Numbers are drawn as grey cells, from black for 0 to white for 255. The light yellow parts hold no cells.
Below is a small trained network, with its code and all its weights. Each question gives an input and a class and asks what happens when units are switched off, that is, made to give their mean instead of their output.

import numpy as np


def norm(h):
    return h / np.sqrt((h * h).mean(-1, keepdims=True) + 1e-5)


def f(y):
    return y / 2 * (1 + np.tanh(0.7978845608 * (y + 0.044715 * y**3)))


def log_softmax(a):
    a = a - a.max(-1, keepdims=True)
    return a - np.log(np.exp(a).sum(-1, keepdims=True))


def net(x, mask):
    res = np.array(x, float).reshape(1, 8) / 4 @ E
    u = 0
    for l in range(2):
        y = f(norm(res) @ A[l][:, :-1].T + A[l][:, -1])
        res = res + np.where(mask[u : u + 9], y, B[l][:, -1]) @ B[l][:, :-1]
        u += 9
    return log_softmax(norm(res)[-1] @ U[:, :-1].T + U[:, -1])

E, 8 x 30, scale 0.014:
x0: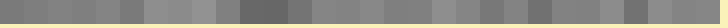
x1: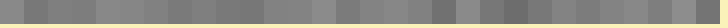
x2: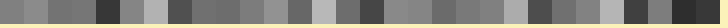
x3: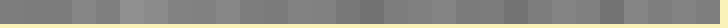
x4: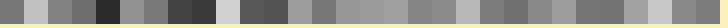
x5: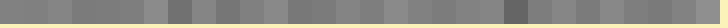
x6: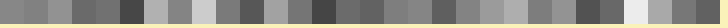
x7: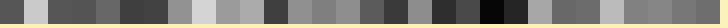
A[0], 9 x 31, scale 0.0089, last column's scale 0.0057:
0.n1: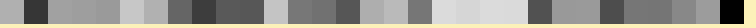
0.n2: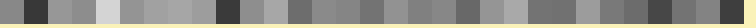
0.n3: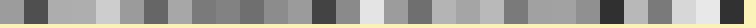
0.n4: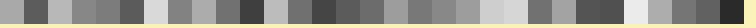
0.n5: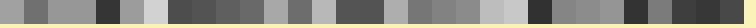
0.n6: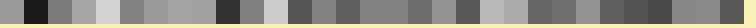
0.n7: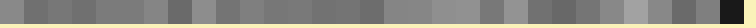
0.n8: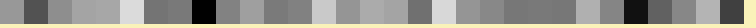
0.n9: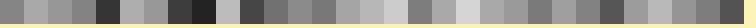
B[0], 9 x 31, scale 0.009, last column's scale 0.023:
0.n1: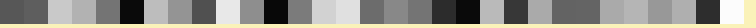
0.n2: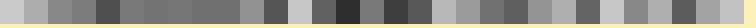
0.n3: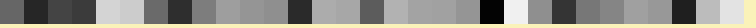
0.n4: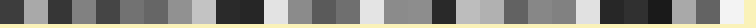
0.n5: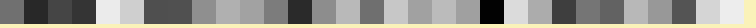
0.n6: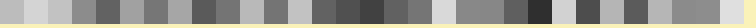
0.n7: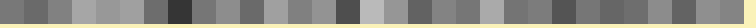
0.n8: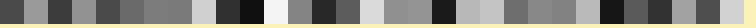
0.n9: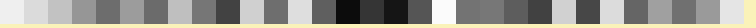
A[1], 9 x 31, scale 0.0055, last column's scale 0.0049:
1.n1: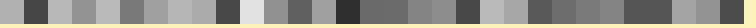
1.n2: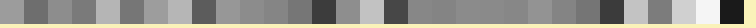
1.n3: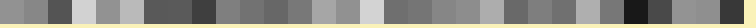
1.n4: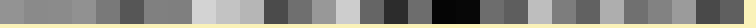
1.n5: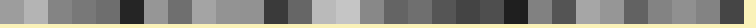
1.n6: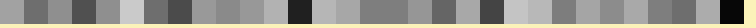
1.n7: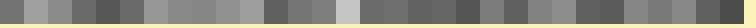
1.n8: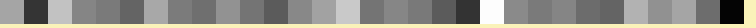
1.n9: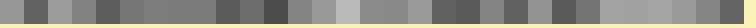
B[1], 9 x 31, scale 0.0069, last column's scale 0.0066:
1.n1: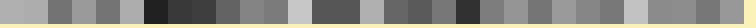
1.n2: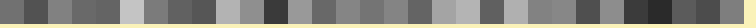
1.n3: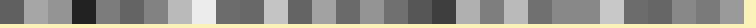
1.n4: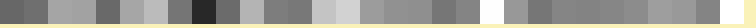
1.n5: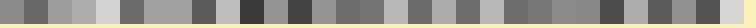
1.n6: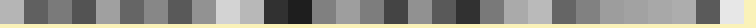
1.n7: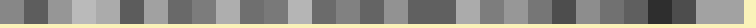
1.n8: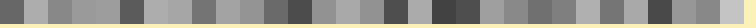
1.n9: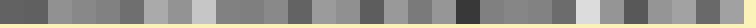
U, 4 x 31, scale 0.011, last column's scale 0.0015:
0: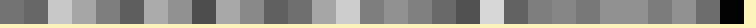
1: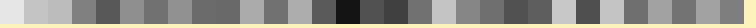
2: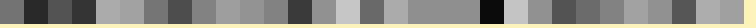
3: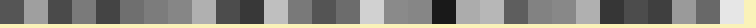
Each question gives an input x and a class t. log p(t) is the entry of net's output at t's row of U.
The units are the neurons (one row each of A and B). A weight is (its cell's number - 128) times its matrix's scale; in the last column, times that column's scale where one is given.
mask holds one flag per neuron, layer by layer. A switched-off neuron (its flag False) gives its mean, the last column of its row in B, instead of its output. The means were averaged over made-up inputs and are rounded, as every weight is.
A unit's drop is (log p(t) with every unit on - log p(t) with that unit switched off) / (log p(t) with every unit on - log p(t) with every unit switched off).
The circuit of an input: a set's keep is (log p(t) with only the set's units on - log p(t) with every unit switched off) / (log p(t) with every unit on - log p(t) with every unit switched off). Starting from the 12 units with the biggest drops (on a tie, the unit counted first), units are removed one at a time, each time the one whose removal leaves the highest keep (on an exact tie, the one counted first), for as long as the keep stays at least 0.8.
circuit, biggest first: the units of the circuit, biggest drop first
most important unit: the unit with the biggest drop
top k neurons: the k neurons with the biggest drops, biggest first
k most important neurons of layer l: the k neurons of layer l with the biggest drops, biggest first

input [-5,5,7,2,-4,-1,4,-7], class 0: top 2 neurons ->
[0.n1; 0.n3]
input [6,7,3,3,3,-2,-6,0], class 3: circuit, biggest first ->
[0.n8]
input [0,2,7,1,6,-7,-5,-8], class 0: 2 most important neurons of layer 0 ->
[0.n1; 0.n3]
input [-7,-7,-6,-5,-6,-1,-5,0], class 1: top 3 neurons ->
[0.n6; 0.n5; 0.n2]
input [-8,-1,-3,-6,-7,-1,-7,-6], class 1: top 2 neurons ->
[0.n6; 0.n2]
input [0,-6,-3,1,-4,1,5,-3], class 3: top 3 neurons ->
[0.n4; 0.n9; 0.n5]
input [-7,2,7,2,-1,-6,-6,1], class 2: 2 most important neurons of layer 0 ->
[0.n5; 0.n4]
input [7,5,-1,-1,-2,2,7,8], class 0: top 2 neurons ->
[0.n4; 0.n5]
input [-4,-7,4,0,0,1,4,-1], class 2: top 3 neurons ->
[0.n5; 0.n8; 1.n6]
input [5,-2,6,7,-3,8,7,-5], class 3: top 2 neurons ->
[0.n4; 0.n3]
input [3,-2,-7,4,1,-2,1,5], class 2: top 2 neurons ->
[0.n1; 0.n9]
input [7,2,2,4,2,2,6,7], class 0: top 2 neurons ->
[0.n4; 0.n5]
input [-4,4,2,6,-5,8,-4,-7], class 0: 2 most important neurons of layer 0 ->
[0.n1; 0.n9]
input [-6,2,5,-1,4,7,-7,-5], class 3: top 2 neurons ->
[0.n8; 0.n3]
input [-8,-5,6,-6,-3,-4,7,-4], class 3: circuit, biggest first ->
[0.n4]
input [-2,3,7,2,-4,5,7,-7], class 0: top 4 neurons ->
[0.n1; 0.n3; 0.n8; 0.n6]
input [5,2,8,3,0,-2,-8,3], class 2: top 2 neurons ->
[0.n5; 0.n4]
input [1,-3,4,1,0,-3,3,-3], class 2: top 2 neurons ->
[0.n5; 0.n8]
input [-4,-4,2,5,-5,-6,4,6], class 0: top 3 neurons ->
[0.n4; 0.n9; 0.n5]
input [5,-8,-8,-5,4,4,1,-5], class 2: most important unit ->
0.n3
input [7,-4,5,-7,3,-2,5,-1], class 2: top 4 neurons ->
[0.n5; 0.n8; 1.n6; 0.n6]
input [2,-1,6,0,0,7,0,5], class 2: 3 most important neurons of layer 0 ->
[0.n1; 0.n9; 0.n4]
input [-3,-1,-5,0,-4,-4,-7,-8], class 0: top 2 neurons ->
[0.n1; 0.n4]
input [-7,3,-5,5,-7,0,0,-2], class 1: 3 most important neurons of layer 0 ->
[0.n6; 0.n5; 0.n2]
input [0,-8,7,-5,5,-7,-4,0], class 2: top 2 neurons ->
[0.n5; 0.n6]
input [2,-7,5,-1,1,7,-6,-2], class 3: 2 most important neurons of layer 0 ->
[0.n8; 0.n3]
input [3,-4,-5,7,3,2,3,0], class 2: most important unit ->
0.n3
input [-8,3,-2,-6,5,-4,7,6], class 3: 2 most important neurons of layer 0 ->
[0.n5; 0.n3]
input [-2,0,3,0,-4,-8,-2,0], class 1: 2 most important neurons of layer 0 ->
[0.n6; 0.n3]
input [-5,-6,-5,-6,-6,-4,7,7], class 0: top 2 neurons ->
[0.n4; 0.n5]
